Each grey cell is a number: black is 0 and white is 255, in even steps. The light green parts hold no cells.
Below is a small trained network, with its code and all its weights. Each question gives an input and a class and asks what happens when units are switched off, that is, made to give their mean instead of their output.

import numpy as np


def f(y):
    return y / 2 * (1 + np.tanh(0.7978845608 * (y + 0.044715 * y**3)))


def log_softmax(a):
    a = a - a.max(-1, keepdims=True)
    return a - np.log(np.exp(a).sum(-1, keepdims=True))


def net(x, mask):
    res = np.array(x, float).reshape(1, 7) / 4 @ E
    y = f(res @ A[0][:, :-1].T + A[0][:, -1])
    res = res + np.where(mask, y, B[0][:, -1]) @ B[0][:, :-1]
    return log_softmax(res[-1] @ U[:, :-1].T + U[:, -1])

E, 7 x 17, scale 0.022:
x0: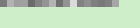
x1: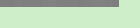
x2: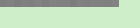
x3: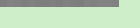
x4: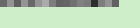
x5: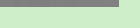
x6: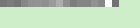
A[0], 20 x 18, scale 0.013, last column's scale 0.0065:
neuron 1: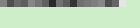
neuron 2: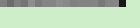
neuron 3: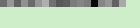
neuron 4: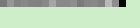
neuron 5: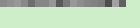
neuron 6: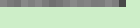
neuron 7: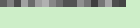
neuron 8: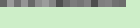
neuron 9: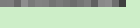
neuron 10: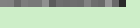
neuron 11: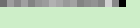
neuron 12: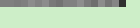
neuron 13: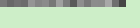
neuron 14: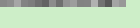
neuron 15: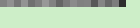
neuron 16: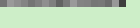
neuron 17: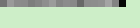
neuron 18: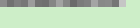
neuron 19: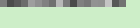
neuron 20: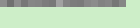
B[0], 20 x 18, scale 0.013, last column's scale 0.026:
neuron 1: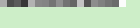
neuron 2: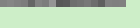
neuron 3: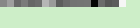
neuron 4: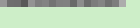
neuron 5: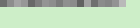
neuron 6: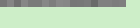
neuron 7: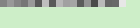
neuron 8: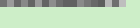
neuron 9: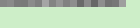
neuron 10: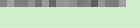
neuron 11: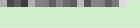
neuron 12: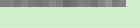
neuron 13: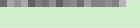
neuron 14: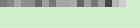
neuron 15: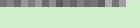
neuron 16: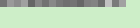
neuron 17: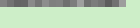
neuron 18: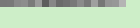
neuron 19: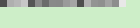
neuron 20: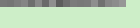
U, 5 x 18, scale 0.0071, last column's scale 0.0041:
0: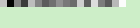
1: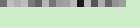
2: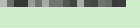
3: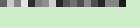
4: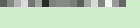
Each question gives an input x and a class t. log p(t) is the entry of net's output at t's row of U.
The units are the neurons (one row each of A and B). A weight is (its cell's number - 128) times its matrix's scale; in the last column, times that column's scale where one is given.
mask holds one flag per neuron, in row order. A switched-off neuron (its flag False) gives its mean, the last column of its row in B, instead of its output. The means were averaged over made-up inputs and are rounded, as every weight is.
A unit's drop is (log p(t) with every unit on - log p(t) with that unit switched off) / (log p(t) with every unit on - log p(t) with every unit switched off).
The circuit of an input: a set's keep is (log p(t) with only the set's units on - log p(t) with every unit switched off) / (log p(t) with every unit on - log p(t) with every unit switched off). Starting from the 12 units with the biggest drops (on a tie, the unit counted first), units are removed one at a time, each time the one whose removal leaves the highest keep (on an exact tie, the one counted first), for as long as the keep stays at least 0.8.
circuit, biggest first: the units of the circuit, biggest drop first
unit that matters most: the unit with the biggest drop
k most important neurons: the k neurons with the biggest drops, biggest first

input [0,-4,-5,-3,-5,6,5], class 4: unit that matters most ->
neuron 1
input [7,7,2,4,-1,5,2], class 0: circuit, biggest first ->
[neuron 3; neuron 11]
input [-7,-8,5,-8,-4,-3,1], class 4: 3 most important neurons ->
[neuron 19; neuron 11; neuron 13]
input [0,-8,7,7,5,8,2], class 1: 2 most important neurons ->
[neuron 1; neuron 7]
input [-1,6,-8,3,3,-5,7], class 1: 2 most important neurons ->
[neuron 19; neuron 1]
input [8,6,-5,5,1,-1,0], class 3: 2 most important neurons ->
[neuron 1; neuron 7]
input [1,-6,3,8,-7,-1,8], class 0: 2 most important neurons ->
[neuron 11; neuron 4]
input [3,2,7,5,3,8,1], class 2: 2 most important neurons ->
[neuron 19; neuron 13]
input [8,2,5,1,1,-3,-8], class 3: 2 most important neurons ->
[neuron 7; neuron 15]
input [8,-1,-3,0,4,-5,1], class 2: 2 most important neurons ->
[neuron 11; neuron 19]
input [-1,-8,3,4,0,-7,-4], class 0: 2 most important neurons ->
[neuron 3; neuron 7]
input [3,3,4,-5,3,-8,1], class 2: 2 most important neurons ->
[neuron 19; neuron 13]
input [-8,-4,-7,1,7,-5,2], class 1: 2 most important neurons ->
[neuron 19; neuron 7]
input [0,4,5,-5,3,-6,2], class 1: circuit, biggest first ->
[neuron 1]
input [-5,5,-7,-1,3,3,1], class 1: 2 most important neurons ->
[neuron 19; neuron 11]
